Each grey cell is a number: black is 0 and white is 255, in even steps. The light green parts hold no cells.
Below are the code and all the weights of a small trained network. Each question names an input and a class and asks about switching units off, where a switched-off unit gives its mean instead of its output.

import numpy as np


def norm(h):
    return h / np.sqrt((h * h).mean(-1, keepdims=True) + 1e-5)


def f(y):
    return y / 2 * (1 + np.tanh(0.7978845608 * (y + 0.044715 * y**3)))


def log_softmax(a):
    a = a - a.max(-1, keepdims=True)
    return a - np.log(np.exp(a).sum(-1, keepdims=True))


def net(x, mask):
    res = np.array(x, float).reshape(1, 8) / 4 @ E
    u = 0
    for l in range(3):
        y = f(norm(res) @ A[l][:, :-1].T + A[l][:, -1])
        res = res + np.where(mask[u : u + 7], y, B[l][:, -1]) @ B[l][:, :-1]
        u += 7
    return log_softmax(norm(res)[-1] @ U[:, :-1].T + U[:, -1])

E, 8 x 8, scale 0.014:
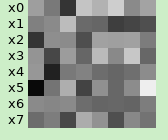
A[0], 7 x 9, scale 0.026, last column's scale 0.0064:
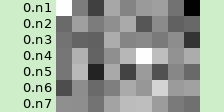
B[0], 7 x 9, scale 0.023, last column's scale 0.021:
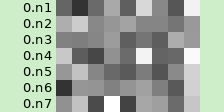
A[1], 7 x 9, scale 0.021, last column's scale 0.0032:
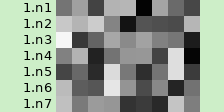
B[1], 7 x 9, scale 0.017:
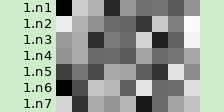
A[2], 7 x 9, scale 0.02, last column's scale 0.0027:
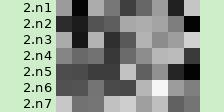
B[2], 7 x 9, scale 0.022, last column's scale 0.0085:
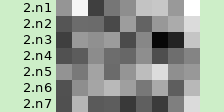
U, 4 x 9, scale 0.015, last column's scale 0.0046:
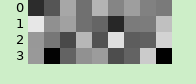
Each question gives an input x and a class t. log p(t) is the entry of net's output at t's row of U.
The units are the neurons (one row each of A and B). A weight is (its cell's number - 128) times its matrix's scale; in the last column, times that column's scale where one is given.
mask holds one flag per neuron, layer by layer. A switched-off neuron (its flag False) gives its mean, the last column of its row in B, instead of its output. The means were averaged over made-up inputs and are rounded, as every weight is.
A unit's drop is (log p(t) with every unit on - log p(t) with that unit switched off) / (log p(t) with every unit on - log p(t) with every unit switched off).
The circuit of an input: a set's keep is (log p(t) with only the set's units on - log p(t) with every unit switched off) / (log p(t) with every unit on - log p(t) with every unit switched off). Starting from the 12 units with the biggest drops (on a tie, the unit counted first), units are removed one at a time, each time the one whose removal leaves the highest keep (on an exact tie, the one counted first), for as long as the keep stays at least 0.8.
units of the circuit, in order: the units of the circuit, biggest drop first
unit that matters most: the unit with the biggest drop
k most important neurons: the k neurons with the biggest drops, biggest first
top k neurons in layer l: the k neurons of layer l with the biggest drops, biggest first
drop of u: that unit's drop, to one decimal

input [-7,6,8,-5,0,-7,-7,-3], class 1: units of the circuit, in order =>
(0.n1 0.n4 1.n2)
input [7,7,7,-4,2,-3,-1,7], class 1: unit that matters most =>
0.n5
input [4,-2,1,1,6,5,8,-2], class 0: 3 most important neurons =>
(0.n4 0.n5 0.n7)
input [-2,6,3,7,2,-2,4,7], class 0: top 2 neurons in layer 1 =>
(1.n1 1.n6)
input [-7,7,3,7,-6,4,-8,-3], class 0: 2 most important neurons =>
(0.n5 0.n4)
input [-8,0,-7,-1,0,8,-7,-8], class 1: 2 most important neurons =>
(0.n1 0.n6)
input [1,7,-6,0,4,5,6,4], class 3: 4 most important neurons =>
(0.n4 1.n5 0.n5 0.n1)
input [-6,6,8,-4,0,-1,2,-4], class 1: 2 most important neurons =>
(0.n1 0.n4)
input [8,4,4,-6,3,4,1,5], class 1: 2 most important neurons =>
(0.n5 0.n1)
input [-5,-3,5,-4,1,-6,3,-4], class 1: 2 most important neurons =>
(0.n4 0.n1)
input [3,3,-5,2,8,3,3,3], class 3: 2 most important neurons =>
(0.n4 1.n5)
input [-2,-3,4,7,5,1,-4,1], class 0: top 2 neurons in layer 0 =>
(0.n6 0.n1)
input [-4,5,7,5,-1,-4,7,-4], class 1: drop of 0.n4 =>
0.6
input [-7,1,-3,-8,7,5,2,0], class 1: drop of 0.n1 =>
0.4
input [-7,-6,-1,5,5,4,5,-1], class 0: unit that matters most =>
0.n4
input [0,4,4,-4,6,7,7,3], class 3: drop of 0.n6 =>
0.2
